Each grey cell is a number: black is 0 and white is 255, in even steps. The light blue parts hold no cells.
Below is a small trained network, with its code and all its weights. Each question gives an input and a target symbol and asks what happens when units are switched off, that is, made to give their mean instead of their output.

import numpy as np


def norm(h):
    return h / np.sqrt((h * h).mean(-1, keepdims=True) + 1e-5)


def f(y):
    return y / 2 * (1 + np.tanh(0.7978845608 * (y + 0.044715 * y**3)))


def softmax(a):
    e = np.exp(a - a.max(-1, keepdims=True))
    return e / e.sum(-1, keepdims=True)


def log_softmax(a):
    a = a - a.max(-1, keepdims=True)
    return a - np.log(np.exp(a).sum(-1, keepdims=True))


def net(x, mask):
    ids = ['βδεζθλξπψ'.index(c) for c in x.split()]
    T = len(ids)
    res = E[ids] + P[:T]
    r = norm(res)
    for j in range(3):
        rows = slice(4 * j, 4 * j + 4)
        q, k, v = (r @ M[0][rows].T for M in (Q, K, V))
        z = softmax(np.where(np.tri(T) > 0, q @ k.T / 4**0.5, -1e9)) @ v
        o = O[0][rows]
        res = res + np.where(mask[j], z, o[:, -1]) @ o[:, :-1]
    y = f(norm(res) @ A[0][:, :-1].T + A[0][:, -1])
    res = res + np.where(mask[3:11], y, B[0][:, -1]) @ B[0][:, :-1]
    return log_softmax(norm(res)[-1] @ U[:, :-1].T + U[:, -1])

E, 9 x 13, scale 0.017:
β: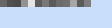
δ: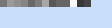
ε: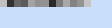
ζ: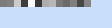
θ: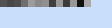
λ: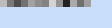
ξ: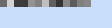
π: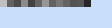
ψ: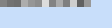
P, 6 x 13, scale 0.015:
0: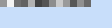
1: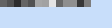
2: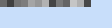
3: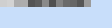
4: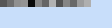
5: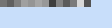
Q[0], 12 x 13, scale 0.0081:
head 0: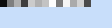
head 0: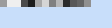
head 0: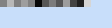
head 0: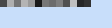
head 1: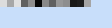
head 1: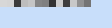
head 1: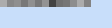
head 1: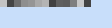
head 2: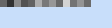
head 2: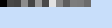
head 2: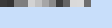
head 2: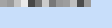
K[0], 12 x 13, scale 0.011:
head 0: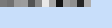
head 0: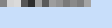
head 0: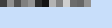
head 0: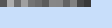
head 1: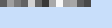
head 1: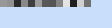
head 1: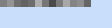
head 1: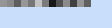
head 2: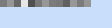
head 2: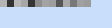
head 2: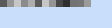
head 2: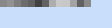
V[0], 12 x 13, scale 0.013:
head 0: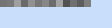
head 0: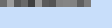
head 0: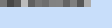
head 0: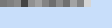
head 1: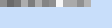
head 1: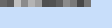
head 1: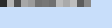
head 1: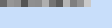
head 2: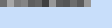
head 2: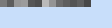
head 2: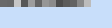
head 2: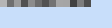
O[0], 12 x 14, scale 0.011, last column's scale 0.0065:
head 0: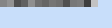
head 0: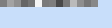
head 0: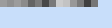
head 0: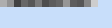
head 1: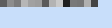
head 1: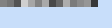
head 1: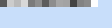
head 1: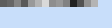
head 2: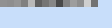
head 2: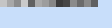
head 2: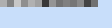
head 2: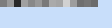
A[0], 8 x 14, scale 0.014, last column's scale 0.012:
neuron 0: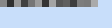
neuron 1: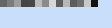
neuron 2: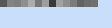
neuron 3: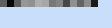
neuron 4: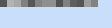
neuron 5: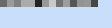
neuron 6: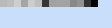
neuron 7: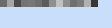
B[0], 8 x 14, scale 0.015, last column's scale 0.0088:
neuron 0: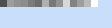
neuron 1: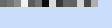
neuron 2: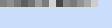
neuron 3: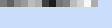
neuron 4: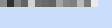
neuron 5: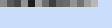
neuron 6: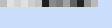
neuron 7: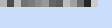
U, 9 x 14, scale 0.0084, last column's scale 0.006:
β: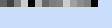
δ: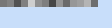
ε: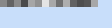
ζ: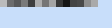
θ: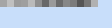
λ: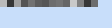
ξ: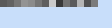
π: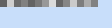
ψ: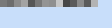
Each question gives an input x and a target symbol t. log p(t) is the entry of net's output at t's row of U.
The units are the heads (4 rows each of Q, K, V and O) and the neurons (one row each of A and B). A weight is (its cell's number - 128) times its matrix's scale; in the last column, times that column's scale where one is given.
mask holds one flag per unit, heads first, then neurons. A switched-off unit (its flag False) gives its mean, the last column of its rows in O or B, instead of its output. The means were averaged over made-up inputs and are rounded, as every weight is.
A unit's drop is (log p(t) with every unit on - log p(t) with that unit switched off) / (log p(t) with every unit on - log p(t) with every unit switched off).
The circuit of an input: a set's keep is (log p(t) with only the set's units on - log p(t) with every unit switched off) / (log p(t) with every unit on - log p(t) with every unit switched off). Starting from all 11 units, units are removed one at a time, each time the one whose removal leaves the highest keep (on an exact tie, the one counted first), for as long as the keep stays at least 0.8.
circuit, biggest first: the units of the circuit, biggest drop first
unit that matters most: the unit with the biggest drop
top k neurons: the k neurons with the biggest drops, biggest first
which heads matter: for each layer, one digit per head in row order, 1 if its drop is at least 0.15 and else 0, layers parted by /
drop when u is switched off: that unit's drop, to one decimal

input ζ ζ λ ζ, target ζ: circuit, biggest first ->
head 0; neuron 5
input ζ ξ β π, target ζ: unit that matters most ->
head 0
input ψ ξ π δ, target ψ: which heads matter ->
011
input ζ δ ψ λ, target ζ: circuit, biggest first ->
head 0; neuron 5
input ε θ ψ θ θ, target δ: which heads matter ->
000
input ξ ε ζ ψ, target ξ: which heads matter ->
010
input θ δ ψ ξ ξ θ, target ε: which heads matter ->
010
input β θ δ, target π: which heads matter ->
000
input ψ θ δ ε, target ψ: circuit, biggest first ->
head 1; head 2
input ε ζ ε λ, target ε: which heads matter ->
001
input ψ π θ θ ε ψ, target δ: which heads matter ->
010
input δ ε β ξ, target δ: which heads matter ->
110
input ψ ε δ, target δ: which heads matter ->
010
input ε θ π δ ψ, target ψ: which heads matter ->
011
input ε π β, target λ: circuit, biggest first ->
head 1
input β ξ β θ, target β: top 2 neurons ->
neuron 5; neuron 7
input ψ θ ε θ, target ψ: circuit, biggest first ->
head 1; head 2
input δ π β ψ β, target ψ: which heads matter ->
111
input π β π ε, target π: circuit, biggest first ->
head 2; head 0
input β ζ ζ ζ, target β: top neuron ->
neuron 5
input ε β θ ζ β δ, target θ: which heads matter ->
001
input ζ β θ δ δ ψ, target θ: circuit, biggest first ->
head 2; neuron 6
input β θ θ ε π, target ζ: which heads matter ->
001
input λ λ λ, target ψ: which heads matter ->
101
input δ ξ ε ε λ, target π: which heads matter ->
010
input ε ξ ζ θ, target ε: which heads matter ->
001
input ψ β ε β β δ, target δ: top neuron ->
neuron 3
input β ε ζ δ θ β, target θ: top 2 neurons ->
neuron 6; neuron 4
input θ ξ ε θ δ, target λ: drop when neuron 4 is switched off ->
0.2
